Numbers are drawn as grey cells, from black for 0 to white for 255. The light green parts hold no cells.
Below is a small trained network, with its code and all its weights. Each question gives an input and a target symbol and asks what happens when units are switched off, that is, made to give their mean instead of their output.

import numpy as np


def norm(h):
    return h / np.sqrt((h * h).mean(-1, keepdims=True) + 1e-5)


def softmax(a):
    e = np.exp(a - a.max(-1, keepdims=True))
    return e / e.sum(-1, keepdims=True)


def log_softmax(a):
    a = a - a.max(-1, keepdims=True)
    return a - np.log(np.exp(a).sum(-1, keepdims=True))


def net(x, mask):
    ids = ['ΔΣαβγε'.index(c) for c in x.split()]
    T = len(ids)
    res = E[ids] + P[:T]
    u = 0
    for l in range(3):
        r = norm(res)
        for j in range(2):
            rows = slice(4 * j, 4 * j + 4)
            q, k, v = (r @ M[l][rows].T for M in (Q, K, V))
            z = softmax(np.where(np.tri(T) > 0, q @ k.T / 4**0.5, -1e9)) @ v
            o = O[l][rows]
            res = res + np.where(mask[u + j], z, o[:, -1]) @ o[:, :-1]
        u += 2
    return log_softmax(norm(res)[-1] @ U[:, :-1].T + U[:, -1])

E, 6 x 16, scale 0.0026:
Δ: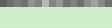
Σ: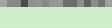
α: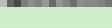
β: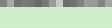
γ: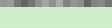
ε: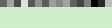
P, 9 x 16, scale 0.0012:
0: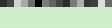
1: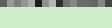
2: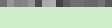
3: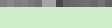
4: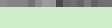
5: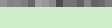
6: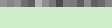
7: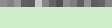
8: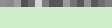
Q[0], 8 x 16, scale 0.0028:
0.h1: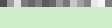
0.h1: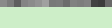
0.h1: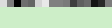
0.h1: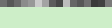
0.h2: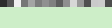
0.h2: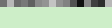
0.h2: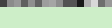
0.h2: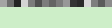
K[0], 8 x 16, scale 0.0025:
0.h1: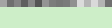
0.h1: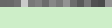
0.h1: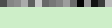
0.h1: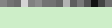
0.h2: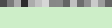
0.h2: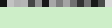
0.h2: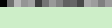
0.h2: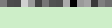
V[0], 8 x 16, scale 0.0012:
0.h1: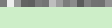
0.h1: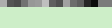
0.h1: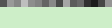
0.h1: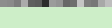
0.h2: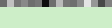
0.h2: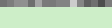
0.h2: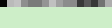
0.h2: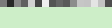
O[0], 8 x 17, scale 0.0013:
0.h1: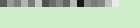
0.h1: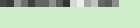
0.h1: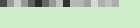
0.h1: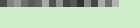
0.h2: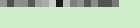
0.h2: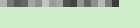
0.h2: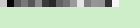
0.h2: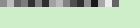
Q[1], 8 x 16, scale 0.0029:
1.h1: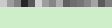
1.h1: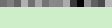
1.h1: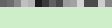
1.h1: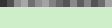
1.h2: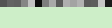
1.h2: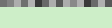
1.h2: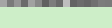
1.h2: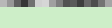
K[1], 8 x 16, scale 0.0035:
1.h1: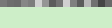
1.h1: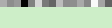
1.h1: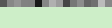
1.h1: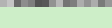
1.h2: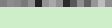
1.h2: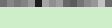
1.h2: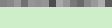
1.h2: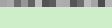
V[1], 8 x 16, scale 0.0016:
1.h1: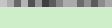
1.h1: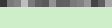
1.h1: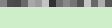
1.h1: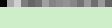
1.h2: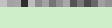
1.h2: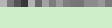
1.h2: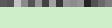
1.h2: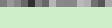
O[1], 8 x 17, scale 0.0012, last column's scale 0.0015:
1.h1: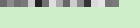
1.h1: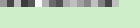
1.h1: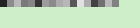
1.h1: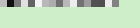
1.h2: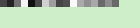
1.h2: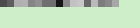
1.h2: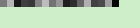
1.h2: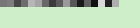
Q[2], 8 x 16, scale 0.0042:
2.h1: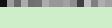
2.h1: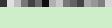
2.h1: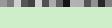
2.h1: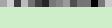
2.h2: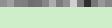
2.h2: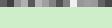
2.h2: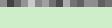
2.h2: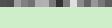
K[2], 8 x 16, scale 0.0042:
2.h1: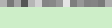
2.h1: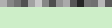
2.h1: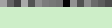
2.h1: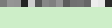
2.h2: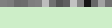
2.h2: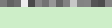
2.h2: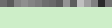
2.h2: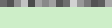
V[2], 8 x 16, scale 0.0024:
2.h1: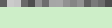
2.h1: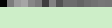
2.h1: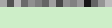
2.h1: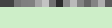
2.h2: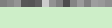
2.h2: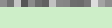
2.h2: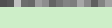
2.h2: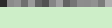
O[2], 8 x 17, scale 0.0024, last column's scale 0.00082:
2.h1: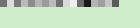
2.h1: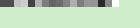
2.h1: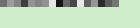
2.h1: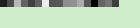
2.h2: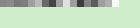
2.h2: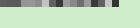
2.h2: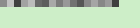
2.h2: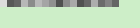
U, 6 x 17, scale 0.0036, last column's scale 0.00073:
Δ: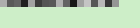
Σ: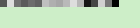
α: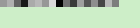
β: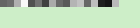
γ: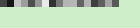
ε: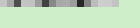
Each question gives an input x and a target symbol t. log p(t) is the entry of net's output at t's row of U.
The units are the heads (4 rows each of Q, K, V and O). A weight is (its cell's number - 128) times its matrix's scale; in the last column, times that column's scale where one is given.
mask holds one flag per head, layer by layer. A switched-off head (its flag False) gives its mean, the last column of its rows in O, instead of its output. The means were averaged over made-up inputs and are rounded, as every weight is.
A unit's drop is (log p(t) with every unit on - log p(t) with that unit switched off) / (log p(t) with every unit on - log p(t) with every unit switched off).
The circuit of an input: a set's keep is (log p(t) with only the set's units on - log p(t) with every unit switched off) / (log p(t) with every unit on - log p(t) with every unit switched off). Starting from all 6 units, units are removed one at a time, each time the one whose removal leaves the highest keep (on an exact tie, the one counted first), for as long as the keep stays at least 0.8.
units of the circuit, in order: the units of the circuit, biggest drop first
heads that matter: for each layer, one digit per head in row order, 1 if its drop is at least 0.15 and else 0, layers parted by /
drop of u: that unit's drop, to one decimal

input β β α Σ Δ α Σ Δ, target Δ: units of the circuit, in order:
[2.h1]
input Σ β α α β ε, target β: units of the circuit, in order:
[0.h2 2.h2]
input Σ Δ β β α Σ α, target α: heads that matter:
01 / 11 / 10
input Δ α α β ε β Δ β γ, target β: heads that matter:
11 / 00 / 11
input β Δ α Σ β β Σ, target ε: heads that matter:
00 / 11 / 10
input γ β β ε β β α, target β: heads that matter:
11 / 00 / 11
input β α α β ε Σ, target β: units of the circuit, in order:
[0.h2 2.h1 2.h2]
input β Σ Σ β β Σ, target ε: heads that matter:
00 / 00 / 10
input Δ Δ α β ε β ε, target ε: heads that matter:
00 / 11 / 10
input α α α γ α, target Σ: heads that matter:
11 / 11 / 10
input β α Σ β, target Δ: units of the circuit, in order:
[2.h1 1.h2]
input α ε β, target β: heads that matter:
01 / 10 / 11
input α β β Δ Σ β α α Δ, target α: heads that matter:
00 / 11 / 10
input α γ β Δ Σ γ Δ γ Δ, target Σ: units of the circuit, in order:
[2.h1]
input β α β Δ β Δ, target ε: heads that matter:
00 / 00 / 10
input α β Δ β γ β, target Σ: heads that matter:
01 / 11 / 10
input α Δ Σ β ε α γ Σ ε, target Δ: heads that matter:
11 / 11 / 10
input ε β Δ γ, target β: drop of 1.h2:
0.2
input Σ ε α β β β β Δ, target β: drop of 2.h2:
0.9
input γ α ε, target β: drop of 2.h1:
-0.1
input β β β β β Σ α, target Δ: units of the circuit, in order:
[1.h1]
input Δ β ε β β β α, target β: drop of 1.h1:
0.0
